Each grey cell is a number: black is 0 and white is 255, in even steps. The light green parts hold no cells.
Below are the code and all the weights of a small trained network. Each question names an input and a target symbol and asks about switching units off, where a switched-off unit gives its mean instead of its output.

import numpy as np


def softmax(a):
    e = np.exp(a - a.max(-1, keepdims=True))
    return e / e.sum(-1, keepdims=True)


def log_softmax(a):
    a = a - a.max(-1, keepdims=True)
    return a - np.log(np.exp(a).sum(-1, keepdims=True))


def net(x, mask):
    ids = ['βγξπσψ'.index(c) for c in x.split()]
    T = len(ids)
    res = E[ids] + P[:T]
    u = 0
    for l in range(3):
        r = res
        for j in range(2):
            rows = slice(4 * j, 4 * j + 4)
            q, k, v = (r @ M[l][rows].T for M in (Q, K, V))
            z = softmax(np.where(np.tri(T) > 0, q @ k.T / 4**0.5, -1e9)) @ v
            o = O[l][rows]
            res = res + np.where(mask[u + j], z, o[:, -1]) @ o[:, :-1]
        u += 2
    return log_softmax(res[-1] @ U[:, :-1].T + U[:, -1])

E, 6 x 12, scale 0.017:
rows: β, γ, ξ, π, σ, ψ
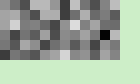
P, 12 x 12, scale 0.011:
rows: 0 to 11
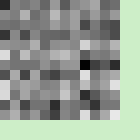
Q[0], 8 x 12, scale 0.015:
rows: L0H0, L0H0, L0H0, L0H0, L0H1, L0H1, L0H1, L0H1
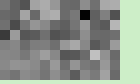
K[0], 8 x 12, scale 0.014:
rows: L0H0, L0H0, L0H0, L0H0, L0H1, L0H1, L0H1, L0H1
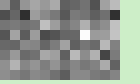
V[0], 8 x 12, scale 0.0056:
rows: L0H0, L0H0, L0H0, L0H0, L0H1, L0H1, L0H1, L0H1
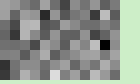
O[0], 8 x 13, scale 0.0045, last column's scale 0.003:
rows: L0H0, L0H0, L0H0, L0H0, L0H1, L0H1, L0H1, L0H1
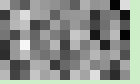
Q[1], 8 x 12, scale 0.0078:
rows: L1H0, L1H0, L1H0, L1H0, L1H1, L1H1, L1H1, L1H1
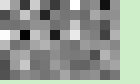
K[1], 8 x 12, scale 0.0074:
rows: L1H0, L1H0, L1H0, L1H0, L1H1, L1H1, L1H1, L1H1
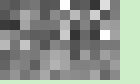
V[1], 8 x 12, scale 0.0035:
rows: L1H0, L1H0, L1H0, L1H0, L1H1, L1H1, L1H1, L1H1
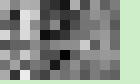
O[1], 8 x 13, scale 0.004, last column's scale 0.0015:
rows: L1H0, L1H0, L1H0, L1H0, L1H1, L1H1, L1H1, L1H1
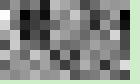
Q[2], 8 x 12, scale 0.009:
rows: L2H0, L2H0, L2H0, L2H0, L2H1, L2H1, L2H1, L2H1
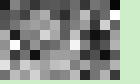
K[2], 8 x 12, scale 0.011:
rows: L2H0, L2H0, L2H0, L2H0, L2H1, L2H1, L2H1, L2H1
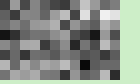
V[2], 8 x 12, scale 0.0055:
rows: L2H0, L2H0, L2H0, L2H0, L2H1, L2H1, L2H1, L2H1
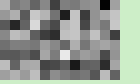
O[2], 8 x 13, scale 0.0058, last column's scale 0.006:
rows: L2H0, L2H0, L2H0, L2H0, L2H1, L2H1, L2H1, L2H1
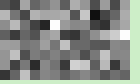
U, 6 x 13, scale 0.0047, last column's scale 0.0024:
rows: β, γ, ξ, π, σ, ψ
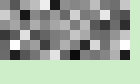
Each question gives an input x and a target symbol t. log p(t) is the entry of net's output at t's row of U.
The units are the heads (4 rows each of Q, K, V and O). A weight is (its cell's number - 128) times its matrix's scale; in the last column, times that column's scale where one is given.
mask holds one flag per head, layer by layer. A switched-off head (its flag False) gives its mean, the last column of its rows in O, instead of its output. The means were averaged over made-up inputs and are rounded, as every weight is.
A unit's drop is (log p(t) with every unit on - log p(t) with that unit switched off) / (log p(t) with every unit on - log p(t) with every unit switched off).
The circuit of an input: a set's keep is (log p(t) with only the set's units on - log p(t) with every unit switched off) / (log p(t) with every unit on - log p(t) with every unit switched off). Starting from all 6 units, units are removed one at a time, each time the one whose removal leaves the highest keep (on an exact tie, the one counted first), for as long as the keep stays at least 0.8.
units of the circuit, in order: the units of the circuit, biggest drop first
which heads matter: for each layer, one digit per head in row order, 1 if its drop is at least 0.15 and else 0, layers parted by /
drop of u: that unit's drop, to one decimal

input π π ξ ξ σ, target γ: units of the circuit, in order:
[L2H1, L0H0]
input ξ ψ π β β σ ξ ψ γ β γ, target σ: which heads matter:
10 / 00 / 11
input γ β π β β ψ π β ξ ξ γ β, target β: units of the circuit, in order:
[L1H0]
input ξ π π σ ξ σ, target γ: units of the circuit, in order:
[L2H1, L0H1]
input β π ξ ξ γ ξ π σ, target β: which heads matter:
00 / 00 / 10
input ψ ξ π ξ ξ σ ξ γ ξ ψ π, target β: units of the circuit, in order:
[L1H0, L0H1]
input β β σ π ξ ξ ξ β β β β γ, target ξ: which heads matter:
00 / 00 / 10
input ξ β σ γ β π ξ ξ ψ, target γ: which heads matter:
10 / 00 / 01
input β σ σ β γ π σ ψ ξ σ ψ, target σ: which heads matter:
10 / 00 / 11
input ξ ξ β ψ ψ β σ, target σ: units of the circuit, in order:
[L0H0, L2H0, L2H1]
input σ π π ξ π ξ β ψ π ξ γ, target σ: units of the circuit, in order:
[L2H0, L0H1, L2H1]
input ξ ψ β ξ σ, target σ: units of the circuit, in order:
[L0H0, L2H1, L2H0]
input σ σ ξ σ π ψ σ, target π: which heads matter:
10 / 00 / 01
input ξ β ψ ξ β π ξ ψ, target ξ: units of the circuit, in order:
[L2H0]
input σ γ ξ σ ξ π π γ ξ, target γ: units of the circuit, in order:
[L1H0, L0H1]
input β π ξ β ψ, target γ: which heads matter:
11 / 00 / 01
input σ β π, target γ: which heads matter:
00 / 10 / 01
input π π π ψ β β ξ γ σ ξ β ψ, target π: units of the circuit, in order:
[L0H0, L2H1]
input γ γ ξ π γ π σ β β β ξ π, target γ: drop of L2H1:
0.5
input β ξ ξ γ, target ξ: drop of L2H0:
0.8
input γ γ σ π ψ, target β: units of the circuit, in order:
[L2H0]
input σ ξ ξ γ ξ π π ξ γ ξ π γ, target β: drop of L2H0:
1.0
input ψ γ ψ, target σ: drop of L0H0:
0.1
